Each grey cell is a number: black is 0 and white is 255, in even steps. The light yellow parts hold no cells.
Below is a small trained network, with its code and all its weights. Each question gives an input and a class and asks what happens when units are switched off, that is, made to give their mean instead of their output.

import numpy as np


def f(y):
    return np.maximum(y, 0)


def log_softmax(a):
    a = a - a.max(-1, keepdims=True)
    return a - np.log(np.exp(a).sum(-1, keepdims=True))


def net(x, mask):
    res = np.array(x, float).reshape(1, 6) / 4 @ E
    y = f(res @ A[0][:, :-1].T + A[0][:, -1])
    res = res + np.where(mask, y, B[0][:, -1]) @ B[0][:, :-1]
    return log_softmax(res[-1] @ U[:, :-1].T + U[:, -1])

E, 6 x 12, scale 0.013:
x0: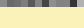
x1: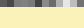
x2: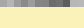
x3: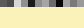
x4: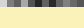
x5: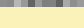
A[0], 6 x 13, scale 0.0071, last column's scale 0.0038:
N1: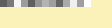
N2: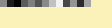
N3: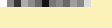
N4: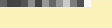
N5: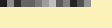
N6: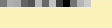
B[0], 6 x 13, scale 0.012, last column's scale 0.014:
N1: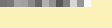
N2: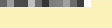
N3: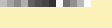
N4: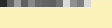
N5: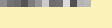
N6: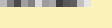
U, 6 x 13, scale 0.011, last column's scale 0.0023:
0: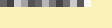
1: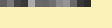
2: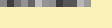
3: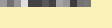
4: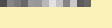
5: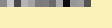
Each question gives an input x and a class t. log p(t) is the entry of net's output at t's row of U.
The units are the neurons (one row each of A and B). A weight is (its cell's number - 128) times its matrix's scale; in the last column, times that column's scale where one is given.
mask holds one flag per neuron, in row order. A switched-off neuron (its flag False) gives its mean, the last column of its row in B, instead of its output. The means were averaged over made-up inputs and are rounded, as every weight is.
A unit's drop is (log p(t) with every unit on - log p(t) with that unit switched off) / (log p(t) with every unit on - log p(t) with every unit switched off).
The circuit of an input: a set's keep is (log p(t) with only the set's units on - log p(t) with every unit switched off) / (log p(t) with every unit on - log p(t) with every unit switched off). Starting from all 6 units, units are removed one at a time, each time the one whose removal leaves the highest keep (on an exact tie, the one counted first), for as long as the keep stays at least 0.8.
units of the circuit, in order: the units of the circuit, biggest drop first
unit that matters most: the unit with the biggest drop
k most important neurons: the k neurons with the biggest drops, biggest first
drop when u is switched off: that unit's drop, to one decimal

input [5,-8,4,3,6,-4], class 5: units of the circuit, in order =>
[N3; N6]
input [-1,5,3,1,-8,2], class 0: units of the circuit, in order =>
[N1]
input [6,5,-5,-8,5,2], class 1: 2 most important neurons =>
[N2; N4]
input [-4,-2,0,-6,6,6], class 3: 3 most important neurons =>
[N6; N3; N1]
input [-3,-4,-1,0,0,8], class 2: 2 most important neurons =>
[N6; N3]
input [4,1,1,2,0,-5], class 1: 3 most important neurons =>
[N3; N6; N1]
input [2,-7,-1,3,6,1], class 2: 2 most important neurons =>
[N6; N2]
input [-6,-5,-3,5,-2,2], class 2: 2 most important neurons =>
[N6; N4]
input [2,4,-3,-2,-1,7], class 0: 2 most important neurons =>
[N2; N3]
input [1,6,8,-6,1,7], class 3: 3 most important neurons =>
[N6; N3; N2]
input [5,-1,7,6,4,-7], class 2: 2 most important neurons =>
[N6; N2]
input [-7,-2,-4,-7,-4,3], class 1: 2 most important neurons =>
[N2; N1]
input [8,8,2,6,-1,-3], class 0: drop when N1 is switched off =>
0.0
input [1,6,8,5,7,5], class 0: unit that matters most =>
N1
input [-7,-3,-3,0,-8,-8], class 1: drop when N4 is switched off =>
-0.1
